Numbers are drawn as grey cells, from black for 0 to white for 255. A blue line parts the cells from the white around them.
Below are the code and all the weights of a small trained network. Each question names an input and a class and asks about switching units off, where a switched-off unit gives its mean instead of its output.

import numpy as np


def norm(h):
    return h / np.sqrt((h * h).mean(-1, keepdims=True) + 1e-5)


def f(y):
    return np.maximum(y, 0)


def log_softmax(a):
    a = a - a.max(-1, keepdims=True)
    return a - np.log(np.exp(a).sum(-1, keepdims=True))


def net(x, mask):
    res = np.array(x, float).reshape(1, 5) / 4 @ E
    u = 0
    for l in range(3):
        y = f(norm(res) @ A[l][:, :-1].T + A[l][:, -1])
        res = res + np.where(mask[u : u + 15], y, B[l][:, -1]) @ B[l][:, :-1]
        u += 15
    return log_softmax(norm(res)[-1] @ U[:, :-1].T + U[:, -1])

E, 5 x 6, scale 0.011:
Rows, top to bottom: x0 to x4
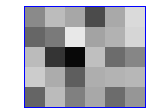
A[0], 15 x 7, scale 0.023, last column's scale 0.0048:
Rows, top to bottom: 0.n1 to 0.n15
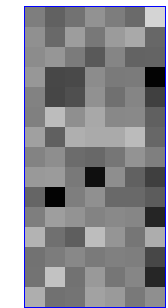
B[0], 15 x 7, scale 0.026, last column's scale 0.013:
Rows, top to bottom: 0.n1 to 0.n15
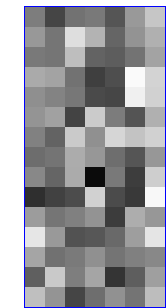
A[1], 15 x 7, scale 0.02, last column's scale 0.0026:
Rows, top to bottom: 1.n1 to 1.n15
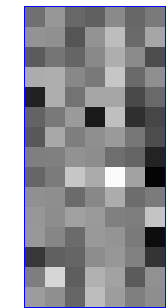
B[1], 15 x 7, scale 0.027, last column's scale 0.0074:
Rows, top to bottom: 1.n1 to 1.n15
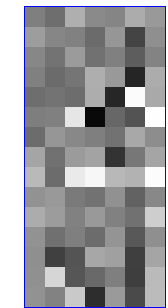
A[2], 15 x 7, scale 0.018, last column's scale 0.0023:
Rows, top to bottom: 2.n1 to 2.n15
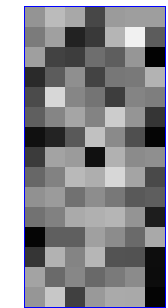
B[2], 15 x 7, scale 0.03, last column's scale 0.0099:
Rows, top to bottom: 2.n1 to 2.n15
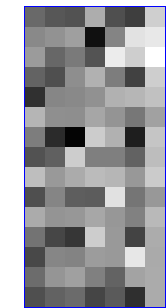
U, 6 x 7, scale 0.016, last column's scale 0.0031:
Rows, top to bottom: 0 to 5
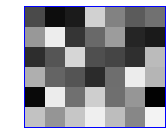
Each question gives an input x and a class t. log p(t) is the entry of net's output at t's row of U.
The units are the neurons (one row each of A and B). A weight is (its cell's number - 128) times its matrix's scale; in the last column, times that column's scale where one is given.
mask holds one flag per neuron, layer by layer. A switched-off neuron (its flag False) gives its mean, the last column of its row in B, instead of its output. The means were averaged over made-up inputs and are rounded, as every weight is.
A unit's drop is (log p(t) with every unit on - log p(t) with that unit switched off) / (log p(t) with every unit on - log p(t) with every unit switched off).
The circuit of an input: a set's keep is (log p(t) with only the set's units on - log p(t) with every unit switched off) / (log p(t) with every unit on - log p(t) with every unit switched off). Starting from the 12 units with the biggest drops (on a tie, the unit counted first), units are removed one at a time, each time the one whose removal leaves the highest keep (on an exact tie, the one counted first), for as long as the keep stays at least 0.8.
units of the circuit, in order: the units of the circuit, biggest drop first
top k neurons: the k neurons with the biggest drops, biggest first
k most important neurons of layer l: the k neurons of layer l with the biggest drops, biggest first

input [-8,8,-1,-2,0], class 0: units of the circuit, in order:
0.n10
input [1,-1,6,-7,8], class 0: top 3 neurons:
0.n10, 0.n12, 0.n15
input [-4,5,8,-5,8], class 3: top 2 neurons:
0.n5, 0.n12
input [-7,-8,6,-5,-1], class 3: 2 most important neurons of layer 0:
0.n4, 0.n5
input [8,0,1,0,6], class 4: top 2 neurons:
0.n14, 0.n6
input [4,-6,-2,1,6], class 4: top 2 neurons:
0.n14, 0.n6
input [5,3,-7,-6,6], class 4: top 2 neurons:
0.n7, 1.n9
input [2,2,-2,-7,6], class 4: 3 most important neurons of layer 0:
0.n7, 0.n9, 0.n10
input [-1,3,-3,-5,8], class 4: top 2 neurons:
0.n10, 0.n12
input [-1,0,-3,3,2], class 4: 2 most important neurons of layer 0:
0.n14, 0.n12
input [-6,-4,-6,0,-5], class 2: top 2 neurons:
0.n9, 1.n6
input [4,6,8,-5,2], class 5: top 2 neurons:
0.n7, 0.n2
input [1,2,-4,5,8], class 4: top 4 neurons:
0.n14, 0.n6, 1.n14, 0.n12
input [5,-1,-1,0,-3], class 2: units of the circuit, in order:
0.n9
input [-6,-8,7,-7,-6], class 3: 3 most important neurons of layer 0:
0.n4, 0.n5, 0.n12
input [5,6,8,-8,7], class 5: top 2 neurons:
0.n7, 1.n9
